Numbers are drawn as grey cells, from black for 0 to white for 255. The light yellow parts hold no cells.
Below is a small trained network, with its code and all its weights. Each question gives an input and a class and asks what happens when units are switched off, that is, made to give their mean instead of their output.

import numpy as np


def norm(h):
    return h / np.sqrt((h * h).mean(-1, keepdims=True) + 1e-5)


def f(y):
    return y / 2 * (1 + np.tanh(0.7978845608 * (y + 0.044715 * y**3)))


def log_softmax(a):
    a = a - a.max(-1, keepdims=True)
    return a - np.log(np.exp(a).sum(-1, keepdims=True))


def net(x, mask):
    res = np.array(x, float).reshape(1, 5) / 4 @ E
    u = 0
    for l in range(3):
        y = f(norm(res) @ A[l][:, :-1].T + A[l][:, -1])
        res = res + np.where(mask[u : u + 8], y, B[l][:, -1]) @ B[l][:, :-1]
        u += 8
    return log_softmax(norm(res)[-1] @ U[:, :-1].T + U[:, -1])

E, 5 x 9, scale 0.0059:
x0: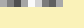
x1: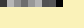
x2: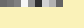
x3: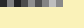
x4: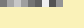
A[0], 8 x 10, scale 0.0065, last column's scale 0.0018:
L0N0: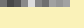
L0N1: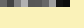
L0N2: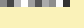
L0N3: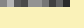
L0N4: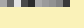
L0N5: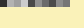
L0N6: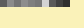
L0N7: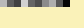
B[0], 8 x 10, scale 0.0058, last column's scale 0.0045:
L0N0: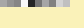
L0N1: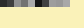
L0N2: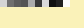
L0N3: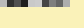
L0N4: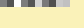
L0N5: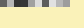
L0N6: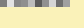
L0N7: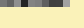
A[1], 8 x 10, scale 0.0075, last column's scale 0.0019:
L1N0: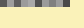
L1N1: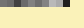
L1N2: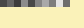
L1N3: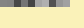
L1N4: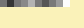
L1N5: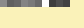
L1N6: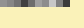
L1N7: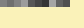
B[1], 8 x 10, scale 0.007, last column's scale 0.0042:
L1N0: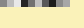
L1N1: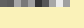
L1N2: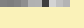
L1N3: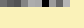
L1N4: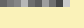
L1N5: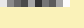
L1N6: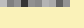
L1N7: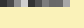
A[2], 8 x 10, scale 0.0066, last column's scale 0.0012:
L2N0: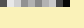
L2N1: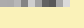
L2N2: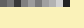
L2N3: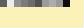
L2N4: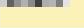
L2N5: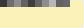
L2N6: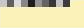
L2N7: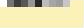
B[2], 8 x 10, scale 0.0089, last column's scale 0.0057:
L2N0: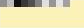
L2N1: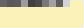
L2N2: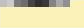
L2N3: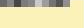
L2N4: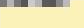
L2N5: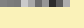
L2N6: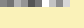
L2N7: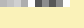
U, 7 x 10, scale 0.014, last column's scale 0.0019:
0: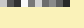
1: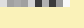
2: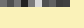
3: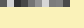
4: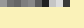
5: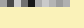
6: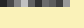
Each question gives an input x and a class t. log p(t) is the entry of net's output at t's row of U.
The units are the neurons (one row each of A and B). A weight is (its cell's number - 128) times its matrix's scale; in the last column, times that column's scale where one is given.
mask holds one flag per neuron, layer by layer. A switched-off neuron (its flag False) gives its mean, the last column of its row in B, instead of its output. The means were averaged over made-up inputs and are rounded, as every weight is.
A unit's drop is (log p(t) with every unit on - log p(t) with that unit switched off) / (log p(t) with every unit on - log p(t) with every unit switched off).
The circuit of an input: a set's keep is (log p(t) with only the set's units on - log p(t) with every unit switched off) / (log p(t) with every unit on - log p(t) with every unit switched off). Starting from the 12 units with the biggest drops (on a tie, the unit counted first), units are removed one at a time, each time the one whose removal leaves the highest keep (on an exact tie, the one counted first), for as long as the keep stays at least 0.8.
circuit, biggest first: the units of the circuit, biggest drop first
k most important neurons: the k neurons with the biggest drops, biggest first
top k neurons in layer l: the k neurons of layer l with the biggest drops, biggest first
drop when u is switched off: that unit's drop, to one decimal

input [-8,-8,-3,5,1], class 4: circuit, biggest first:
(L1N2)
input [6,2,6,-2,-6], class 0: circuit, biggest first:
(L2N7 L1N5)
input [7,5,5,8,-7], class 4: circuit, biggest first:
(L2N2 L0N2)
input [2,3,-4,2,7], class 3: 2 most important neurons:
(L0N6 L2N0)
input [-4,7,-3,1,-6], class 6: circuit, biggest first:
(L0N1 L1N7)
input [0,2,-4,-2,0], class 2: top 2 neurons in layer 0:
(L0N3 L0N0)
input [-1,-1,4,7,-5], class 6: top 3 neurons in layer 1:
(L1N7 L1N5 L1N4)
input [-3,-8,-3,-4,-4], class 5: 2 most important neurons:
(L0N4 L2N6)
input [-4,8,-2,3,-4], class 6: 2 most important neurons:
(L0N1 L2N5)
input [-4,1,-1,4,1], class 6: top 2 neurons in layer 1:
(L1N7 L1N1)
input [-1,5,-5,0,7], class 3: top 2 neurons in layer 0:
(L0N6 L0N2)
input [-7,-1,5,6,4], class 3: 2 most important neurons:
(L0N6 L2N3)
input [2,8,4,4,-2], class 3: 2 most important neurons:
(L2N0 L0N6)
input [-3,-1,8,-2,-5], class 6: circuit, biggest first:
(L1N7)
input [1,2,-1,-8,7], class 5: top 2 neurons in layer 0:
(L0N4 L0N5)
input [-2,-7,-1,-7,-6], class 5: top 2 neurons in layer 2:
(L2N6 L2N5)
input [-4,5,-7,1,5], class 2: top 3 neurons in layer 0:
(L0N3 L0N5 L0N0)
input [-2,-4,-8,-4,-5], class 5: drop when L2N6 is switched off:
0.1
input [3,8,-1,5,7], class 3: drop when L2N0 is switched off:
0.1
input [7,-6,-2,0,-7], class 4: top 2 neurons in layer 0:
(L0N0 L0N2)
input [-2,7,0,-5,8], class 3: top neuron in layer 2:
(L2N0)
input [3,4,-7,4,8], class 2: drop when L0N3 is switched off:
0.3
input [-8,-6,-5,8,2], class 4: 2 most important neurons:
(L1N2 L0N2)
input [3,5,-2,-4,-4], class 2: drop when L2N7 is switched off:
0.2
